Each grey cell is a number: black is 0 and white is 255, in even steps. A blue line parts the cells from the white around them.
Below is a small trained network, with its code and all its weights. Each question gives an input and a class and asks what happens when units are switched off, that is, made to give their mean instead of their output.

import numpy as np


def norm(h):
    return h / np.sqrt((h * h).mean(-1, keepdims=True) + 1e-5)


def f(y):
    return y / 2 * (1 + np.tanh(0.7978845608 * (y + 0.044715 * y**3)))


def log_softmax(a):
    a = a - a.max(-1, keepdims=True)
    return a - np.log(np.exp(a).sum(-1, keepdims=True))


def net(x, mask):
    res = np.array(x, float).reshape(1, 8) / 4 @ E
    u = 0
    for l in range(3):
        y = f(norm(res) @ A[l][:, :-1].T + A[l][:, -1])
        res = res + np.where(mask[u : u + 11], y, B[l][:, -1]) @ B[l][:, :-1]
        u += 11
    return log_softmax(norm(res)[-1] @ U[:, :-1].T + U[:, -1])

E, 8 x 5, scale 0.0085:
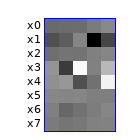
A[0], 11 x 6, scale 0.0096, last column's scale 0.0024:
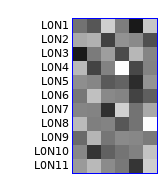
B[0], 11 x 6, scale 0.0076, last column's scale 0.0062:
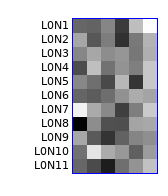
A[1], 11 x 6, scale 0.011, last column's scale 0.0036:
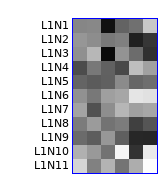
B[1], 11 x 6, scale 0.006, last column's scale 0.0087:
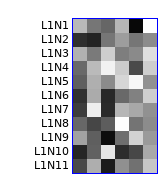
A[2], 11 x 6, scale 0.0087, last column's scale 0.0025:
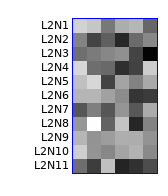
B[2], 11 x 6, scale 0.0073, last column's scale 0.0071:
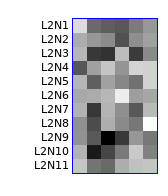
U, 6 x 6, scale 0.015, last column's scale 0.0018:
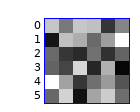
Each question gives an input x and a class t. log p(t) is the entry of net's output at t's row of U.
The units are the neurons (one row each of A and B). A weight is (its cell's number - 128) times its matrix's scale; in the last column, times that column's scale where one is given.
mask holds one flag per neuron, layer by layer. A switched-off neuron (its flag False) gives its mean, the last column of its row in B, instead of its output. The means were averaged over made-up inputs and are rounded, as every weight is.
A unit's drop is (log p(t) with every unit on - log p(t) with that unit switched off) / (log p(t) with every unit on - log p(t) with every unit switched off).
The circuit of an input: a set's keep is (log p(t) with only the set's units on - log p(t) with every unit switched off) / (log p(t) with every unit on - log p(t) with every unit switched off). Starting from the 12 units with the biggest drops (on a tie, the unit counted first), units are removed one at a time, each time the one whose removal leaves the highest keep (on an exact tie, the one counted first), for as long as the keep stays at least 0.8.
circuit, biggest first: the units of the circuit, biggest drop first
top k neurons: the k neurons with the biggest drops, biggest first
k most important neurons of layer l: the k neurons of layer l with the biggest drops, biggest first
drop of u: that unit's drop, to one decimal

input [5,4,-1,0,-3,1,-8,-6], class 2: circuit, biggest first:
L1N9
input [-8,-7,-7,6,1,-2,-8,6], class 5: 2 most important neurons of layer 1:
L1N7; L1N4
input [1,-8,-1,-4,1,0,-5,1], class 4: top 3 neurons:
L0N7; L0N5; L1N4
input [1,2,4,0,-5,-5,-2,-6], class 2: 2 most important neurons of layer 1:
L1N3; L1N9
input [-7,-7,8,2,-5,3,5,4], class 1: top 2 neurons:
L1N10; L1N1
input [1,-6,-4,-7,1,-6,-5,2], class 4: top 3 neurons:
L0N7; L0N2; L1N4
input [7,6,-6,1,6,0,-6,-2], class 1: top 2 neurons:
L0N5; L1N1
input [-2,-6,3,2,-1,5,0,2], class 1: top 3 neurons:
L1N10; L1N1; L0N1
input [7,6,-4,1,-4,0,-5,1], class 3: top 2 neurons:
L0N1; L1N11
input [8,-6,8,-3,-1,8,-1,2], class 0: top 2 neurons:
L0N1; L1N10
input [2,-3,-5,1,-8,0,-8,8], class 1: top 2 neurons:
L1N1; L0N1
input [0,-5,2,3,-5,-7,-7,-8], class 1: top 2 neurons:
L1N1; L0N4
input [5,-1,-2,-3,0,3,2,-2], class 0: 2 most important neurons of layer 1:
L1N1; L1N9
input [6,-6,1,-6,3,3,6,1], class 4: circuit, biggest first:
L0N7
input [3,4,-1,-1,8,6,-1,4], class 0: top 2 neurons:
L0N1; L1N4
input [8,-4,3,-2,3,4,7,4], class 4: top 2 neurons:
L0N7; L0N5
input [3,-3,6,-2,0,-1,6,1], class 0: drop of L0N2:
-0.1
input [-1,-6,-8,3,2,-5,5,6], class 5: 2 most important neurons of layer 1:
L1N4; L1N7
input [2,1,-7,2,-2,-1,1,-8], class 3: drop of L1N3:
-0.1
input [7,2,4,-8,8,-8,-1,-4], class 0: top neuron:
L1N1
